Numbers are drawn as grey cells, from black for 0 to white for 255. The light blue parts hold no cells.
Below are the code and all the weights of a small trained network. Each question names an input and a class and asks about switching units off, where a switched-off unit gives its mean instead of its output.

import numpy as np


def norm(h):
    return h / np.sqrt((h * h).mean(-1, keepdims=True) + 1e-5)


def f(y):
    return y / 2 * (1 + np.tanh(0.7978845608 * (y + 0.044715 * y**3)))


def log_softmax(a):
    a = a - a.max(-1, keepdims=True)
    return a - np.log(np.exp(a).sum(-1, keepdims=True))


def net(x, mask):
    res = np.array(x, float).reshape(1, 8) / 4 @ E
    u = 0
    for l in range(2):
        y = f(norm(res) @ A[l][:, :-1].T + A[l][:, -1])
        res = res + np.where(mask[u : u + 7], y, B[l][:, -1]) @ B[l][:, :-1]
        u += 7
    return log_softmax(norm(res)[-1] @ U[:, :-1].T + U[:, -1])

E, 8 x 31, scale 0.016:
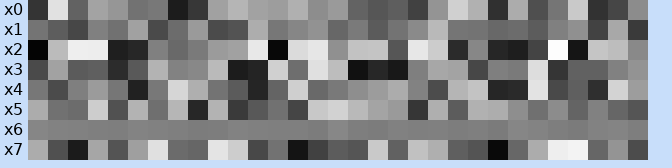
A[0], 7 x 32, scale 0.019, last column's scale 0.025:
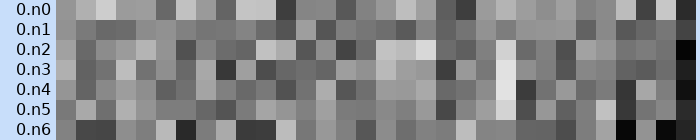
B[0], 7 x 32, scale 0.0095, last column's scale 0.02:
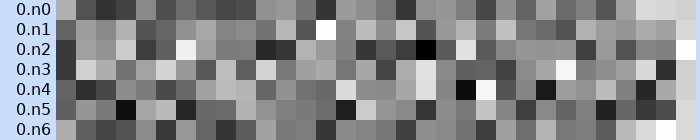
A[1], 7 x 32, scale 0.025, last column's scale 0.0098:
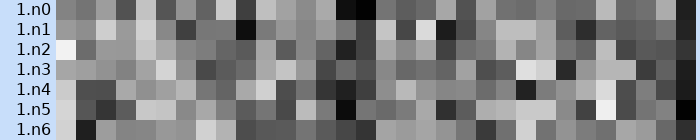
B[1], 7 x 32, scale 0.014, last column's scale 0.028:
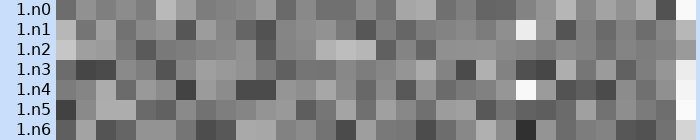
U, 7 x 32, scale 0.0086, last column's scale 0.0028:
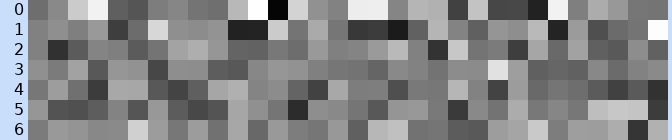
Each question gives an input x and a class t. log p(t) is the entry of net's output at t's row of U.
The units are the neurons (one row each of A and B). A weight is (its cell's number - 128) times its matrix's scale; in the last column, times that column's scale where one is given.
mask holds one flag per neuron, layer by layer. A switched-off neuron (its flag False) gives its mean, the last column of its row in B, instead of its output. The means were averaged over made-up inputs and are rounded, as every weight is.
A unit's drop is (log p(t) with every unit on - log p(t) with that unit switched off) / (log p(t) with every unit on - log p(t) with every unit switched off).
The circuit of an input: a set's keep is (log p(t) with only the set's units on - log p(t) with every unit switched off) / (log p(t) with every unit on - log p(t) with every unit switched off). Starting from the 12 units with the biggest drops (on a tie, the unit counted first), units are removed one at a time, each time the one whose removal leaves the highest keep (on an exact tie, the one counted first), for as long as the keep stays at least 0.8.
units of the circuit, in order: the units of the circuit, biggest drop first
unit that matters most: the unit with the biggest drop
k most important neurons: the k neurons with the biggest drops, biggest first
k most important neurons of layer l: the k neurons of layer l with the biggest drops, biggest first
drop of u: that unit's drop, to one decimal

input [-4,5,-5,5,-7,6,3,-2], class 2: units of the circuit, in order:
1.n3
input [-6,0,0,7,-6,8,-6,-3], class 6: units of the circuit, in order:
0.n3, 0.n2
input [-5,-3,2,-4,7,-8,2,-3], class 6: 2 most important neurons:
1.n0, 1.n3
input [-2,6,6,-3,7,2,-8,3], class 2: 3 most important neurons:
0.n4, 1.n5, 0.n1
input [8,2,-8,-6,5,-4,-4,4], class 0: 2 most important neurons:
1.n5, 1.n6
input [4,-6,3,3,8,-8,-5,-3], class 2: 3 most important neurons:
0.n4, 0.n3, 0.n2
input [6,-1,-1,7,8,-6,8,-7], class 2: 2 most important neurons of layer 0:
0.n2, 0.n4
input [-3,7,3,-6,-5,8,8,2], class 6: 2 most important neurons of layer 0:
0.n3, 0.n0
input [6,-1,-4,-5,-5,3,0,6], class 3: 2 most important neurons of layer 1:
1.n4, 1.n6
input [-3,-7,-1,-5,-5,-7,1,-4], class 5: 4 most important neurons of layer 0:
0.n0, 0.n3, 0.n4, 0.n5
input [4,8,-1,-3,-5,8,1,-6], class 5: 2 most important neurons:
0.n6, 1.n4
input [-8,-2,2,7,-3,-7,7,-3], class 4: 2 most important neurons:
0.n2, 1.n6
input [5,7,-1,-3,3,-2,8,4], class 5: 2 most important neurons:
0.n6, 1.n6
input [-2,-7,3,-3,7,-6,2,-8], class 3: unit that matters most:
1.n1
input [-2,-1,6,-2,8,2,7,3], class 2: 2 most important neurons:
0.n4, 1.n5
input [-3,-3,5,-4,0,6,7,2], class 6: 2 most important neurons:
0.n3, 1.n5
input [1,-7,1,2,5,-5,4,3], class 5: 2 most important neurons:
0.n0, 1.n3
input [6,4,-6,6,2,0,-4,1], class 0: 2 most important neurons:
0.n2, 1.n6
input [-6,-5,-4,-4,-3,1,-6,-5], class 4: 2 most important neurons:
1.n6, 1.n4
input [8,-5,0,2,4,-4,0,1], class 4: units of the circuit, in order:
0.n5
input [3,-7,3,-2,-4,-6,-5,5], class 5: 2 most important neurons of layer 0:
0.n0, 0.n3
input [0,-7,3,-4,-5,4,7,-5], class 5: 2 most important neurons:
0.n0, 1.n4
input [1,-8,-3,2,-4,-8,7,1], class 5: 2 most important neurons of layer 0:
0.n0, 0.n3
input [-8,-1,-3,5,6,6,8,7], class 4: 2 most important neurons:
1.n6, 0.n2
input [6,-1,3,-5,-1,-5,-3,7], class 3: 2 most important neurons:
1.n4, 1.n6
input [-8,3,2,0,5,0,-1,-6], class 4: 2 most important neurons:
1.n6, 1.n4
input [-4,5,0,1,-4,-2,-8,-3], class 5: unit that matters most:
0.n6
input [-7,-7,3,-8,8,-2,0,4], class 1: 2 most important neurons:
0.n2, 1.n3
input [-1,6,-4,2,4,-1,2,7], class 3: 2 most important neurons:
1.n4, 0.n0
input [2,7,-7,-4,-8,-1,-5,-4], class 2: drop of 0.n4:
0.1
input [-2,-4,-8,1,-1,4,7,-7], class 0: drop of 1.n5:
0.4
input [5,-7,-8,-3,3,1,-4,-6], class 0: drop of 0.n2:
0.0
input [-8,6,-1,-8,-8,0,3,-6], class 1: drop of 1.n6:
0.1
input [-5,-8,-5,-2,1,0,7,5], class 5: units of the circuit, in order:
0.n0
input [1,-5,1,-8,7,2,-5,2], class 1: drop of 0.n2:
0.8
